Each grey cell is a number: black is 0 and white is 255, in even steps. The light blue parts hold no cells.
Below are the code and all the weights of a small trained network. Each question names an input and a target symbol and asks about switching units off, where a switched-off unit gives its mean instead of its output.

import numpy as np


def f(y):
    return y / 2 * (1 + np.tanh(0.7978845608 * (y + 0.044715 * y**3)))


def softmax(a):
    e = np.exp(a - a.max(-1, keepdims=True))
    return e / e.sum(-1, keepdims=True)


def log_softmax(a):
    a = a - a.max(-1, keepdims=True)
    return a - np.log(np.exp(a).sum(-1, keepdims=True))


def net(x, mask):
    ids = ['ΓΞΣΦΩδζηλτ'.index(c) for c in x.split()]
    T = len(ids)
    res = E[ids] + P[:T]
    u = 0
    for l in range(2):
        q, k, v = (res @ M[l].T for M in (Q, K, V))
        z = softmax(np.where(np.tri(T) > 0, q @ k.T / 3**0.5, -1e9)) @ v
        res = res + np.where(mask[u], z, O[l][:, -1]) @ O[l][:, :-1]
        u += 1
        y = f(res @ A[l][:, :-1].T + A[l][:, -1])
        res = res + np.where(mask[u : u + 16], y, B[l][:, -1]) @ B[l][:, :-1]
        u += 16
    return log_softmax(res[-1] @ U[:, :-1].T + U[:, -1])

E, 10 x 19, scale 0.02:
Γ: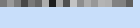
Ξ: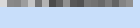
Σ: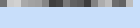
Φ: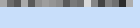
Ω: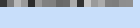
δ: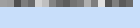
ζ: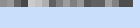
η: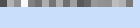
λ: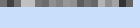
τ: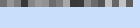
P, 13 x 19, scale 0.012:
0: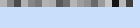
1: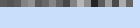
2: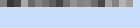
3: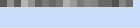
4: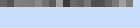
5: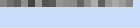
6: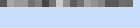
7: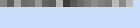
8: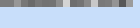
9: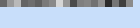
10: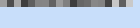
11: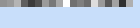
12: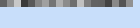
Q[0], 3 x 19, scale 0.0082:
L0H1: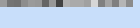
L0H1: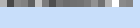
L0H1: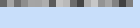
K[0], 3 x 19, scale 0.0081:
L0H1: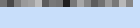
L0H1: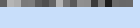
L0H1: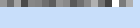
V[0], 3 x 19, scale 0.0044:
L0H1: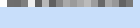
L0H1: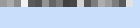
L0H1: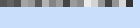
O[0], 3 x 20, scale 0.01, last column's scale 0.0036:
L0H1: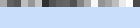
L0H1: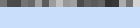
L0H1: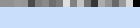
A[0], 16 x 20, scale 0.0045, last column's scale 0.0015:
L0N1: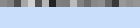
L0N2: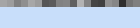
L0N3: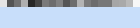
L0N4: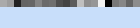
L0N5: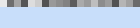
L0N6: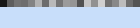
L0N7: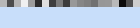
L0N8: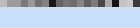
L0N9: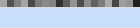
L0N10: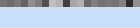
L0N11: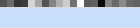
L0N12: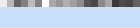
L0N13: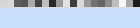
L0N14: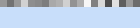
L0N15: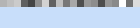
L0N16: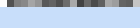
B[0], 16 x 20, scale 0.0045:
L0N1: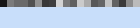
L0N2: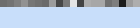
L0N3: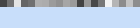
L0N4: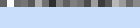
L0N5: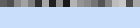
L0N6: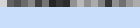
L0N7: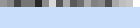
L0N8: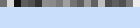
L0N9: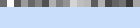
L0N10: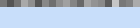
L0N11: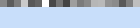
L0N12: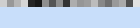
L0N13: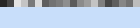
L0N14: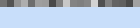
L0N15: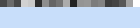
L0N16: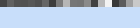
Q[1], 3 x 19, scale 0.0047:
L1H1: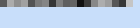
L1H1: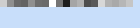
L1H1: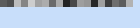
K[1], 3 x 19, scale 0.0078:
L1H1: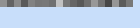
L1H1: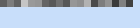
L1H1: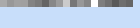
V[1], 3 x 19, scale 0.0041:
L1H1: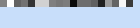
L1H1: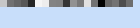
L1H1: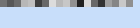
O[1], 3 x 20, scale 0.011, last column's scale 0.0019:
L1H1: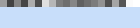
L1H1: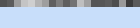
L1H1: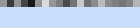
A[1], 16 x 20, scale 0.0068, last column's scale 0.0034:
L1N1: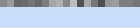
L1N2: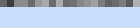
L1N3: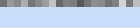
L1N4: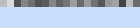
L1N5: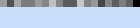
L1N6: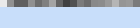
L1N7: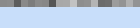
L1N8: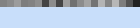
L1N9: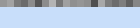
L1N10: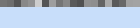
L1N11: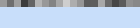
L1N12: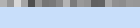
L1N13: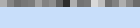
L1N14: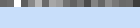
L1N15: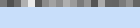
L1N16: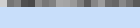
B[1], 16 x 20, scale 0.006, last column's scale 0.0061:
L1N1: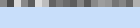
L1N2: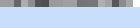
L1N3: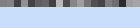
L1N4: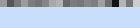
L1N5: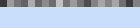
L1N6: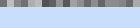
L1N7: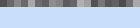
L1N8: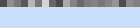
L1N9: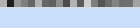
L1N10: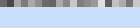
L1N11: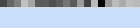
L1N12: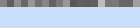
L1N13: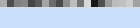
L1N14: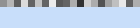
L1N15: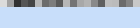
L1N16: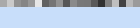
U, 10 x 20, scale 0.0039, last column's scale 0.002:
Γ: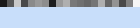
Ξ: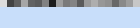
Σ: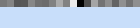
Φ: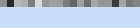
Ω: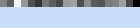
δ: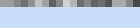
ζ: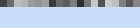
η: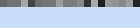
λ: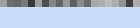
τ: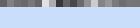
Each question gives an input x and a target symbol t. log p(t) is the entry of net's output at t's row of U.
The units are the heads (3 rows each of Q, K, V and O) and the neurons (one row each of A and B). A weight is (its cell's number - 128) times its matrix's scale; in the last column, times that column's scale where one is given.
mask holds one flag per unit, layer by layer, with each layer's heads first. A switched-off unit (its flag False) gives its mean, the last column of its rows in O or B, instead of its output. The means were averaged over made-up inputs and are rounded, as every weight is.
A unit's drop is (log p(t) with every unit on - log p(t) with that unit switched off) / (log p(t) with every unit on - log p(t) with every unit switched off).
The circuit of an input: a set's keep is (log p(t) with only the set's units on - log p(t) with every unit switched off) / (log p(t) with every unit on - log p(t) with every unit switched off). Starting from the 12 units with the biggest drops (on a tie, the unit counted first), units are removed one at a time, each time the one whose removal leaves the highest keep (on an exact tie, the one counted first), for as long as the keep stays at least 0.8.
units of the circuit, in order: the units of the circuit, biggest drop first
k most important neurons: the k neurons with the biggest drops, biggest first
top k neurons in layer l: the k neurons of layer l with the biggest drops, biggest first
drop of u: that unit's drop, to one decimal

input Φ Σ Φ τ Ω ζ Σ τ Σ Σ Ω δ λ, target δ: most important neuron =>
[L1N15]
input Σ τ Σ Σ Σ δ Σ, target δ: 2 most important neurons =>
[L1N15; L0N4]
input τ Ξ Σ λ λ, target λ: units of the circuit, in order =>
[L1H1; L0H1]
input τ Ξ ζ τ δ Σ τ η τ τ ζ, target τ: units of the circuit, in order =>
[L0H1; L0N7]
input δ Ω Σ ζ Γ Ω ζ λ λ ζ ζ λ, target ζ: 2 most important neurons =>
[L0N14; L1N8]
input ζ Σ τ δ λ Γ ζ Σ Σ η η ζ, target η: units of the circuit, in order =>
[L1N11; L0H1]
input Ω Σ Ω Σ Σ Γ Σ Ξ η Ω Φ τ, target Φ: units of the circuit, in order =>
[L1H1; L0N7; L0H1]
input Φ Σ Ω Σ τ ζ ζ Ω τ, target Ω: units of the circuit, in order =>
[L0H1; L0N12]
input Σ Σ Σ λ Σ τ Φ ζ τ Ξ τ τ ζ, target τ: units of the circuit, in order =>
[L0H1; L1H1]
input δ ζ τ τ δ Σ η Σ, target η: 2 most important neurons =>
[L1N11; L1N16]
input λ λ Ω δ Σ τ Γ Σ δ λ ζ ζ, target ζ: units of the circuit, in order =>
[L0H1; L1H1]
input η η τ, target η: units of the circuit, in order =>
[L1N11; L0H1; L1H1]
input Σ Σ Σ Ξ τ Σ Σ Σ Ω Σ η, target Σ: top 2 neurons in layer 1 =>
[L1N2; L1N11]
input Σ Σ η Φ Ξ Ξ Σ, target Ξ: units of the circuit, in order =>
[L0H1; L1N13]
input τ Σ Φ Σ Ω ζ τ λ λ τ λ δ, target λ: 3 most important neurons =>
[L0N7; L0N14; L0N4]
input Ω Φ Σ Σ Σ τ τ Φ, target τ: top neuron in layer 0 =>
[L0N7]
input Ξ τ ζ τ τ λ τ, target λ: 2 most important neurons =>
[L0N7; L0N13]
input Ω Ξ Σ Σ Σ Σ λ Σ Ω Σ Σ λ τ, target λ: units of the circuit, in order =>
[L1H1; L0N7]
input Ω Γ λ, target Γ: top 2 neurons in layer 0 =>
[L0N14; L0N3]
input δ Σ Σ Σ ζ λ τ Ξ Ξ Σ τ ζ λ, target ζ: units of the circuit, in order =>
[L0H1]
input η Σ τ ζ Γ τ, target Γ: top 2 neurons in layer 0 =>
[L0N13; L0N7]
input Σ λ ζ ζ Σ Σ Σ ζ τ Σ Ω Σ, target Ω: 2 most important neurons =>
[L0N12; L0N7]
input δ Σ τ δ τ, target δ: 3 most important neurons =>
[L1N15; L0N4; L0N15]
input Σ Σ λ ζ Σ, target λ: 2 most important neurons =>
[L0N10; L0N8]
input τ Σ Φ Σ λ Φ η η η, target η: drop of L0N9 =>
0.1
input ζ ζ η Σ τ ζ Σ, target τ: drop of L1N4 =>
0.0
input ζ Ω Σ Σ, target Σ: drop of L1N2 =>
-0.1
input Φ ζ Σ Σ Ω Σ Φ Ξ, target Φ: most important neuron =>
[L0N10]
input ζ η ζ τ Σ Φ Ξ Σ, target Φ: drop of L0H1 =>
0.9
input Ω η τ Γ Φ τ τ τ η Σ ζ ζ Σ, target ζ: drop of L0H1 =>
0.6
